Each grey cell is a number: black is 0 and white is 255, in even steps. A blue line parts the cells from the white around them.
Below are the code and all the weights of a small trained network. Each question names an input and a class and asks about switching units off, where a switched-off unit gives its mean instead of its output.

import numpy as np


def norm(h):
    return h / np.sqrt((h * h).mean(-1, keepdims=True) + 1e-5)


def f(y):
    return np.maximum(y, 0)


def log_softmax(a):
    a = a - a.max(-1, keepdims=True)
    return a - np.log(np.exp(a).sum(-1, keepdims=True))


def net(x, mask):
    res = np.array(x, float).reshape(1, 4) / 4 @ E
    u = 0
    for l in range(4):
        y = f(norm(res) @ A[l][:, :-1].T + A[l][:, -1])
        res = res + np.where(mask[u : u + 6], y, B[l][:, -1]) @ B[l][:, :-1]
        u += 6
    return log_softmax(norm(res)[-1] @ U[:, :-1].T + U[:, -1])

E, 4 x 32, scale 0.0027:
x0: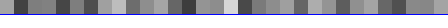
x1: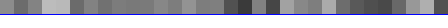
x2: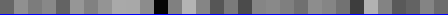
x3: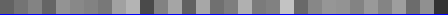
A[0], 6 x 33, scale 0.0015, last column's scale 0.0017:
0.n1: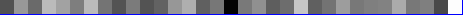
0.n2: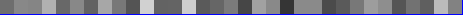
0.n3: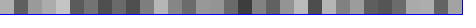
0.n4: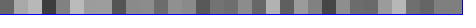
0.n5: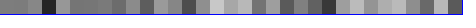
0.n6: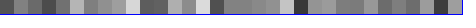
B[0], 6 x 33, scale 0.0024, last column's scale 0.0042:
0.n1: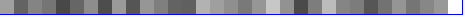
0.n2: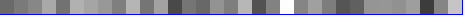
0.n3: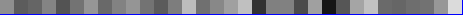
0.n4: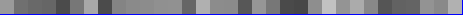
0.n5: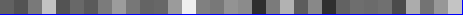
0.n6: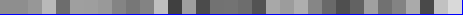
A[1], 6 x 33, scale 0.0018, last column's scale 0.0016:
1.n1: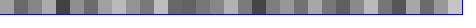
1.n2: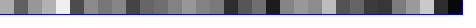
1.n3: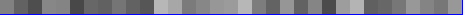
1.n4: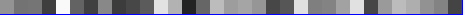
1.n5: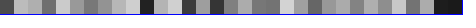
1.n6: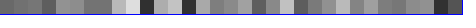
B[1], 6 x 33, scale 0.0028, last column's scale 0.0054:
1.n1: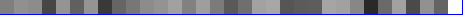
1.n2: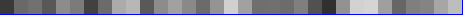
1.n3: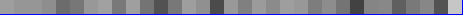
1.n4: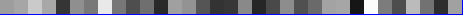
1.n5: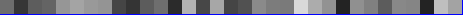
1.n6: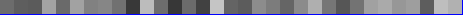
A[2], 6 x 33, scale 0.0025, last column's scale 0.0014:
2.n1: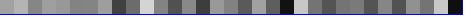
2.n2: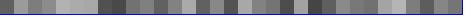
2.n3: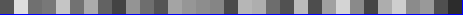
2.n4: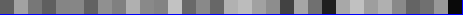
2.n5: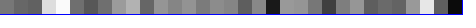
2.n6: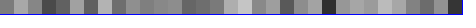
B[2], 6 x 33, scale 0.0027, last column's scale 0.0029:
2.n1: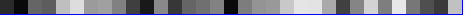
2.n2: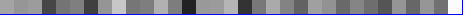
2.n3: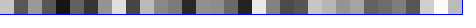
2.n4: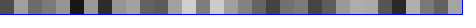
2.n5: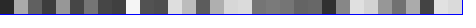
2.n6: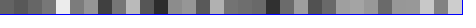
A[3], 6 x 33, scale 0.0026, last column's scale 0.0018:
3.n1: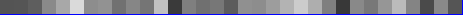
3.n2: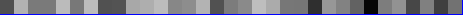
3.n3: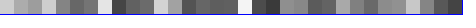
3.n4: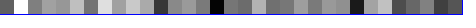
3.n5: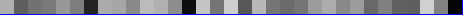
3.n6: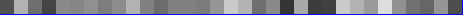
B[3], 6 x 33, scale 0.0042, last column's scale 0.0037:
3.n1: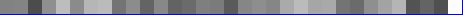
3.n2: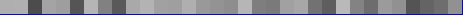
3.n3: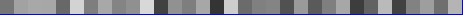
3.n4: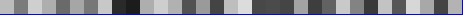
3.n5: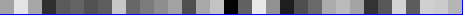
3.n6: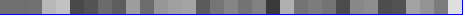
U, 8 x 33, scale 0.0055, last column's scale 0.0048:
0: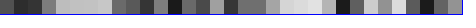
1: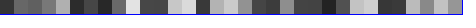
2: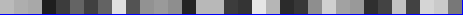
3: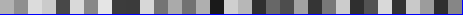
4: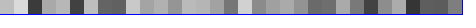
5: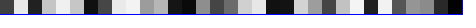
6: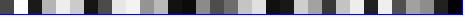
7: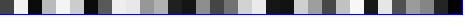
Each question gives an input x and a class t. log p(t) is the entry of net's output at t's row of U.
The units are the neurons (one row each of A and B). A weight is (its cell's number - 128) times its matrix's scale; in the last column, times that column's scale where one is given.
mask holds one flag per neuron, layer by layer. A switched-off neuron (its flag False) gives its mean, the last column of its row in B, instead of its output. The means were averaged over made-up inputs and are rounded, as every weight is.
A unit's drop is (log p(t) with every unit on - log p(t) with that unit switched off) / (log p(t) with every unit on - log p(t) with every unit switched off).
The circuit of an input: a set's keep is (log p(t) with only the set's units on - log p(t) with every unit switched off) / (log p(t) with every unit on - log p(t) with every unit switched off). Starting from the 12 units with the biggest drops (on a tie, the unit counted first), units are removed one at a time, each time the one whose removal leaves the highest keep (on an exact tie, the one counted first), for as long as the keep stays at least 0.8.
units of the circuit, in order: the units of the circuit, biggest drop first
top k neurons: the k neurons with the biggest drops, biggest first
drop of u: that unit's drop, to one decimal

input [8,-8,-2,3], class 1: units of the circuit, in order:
(2.n6)
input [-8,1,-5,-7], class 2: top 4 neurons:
(2.n3 0.n6 2.n2 1.n6)
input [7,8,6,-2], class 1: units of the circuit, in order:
(2.n5 0.n1)
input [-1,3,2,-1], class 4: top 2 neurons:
(0.n1 0.n2)
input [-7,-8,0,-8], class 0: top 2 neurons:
(2.n1 1.n2)
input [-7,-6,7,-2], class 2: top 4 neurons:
(2.n3 1.n2 0.n3 2.n2)
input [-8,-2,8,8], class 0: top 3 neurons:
(1.n5 1.n1 0.n6)
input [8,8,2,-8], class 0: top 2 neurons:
(2.n1 0.n1)
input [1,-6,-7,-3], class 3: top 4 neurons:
(1.n4 3.n3 1.n2 0.n3)
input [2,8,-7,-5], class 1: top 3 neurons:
(2.n5 1.n2 0.n3)
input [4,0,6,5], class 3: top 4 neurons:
(3.n4 0.n6 2.n1 0.n2)
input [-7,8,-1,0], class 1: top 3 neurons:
(2.n5 1.n2 1.n1)
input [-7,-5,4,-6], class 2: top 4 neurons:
(2.n3 0.n6 1.n6 2.n2)
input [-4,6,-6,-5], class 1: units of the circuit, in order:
(1.n2)
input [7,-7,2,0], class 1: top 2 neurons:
(0.n1 2.n6)
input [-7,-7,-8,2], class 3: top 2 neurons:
(1.n4 1.n1)
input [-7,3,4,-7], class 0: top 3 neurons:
(2.n1 1.n1 0.n2)
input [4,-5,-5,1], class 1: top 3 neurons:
(0.n5 2.n6 0.n1)
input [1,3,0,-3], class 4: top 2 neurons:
(1.n6 1.n1)
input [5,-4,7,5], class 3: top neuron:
(3.n4)
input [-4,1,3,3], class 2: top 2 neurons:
(2.n3 0.n3)
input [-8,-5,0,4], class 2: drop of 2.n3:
0.8
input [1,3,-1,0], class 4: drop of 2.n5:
0.1
